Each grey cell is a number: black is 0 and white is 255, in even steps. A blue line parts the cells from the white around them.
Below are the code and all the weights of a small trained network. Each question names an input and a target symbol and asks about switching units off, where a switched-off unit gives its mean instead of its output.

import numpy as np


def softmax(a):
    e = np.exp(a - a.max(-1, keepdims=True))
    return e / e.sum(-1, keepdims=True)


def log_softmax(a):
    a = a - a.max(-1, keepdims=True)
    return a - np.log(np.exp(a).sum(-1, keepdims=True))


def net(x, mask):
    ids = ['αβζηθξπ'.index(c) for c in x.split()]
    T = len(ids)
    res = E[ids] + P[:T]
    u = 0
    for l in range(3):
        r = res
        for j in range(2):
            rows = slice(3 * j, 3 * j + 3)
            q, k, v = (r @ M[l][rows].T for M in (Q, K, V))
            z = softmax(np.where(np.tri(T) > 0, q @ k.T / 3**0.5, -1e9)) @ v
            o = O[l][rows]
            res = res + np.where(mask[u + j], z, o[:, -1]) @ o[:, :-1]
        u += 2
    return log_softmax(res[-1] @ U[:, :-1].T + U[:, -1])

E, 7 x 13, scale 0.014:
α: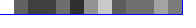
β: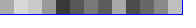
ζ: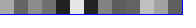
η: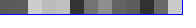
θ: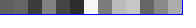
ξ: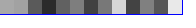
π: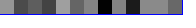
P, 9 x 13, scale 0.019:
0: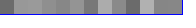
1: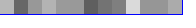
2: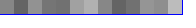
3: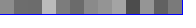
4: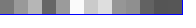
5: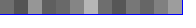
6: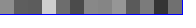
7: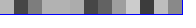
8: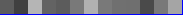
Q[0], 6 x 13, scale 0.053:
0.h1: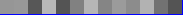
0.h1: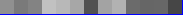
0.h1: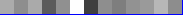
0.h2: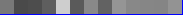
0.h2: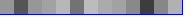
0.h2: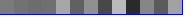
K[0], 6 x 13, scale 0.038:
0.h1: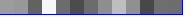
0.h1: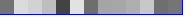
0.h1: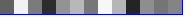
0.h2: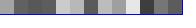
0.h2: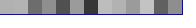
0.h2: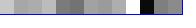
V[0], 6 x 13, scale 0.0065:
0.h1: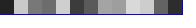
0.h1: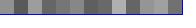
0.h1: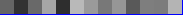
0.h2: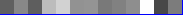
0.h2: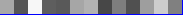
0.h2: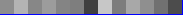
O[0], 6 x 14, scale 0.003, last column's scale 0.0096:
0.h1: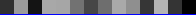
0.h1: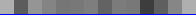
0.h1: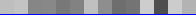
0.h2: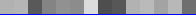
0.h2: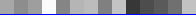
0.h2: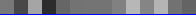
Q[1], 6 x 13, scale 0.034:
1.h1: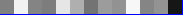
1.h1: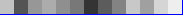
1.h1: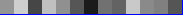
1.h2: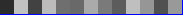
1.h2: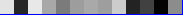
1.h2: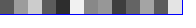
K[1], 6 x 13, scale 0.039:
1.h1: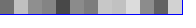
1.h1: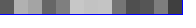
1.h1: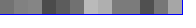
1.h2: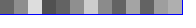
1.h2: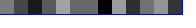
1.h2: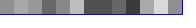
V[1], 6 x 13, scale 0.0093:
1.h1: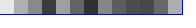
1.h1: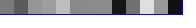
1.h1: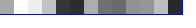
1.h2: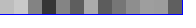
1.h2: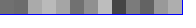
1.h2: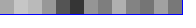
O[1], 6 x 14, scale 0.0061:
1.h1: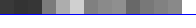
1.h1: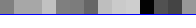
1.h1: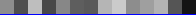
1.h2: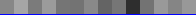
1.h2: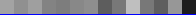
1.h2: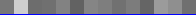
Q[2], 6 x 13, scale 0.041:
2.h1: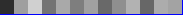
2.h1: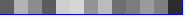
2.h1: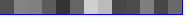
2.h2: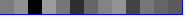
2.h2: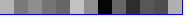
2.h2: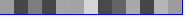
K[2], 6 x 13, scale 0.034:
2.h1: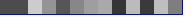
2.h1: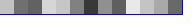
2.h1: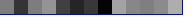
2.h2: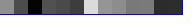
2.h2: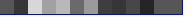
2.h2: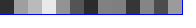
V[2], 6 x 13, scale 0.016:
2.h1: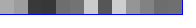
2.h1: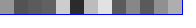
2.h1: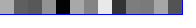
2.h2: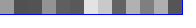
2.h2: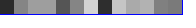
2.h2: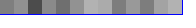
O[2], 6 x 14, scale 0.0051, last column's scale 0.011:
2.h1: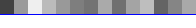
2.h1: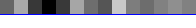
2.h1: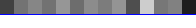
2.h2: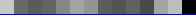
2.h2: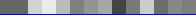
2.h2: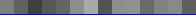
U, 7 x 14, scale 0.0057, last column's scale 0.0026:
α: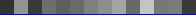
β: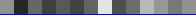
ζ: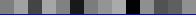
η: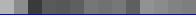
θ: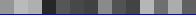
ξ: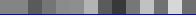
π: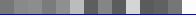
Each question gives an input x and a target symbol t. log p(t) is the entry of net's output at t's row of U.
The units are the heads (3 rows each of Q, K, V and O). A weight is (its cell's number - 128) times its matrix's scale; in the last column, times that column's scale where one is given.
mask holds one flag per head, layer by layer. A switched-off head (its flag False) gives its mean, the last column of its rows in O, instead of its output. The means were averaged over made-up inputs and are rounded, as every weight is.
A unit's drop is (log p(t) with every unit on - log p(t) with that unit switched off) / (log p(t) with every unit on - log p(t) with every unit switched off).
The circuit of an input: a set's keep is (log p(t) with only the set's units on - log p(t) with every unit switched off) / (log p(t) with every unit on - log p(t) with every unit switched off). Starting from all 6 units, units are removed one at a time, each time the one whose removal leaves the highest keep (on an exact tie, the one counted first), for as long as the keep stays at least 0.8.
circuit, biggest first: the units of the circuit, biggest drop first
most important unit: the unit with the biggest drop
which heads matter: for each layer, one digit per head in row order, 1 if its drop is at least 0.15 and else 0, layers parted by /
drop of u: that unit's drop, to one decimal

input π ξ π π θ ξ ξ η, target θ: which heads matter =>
00 / 10 / 10
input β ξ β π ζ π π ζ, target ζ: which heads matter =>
01 / 00 / 10
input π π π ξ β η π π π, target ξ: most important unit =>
1.h1
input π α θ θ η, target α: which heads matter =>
00 / 00 / 10
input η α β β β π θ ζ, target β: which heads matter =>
00 / 10 / 00
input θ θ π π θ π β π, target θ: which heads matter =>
00 / 10 / 10
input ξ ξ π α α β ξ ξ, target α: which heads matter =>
00 / 00 / 10
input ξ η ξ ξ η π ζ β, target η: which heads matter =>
00 / 00 / 10
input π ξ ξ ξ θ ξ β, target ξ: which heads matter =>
00 / 00 / 01
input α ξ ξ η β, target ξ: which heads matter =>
00 / 10 / 00
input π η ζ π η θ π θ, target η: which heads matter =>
00 / 00 / 10
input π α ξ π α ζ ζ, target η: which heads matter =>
00 / 00 / 01
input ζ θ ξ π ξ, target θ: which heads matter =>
00 / 10 / 00
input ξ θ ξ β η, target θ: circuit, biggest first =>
1.h1
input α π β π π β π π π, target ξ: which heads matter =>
10 / 10 / 00
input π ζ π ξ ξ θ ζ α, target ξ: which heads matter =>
00 / 10 / 00
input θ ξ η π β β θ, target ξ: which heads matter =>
00 / 00 / 01
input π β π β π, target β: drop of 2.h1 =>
0.1
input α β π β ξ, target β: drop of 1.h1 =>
0.9
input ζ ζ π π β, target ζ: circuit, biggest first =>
2.h1
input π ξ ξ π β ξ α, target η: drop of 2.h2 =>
1.1
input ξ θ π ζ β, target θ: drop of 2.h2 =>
0.0
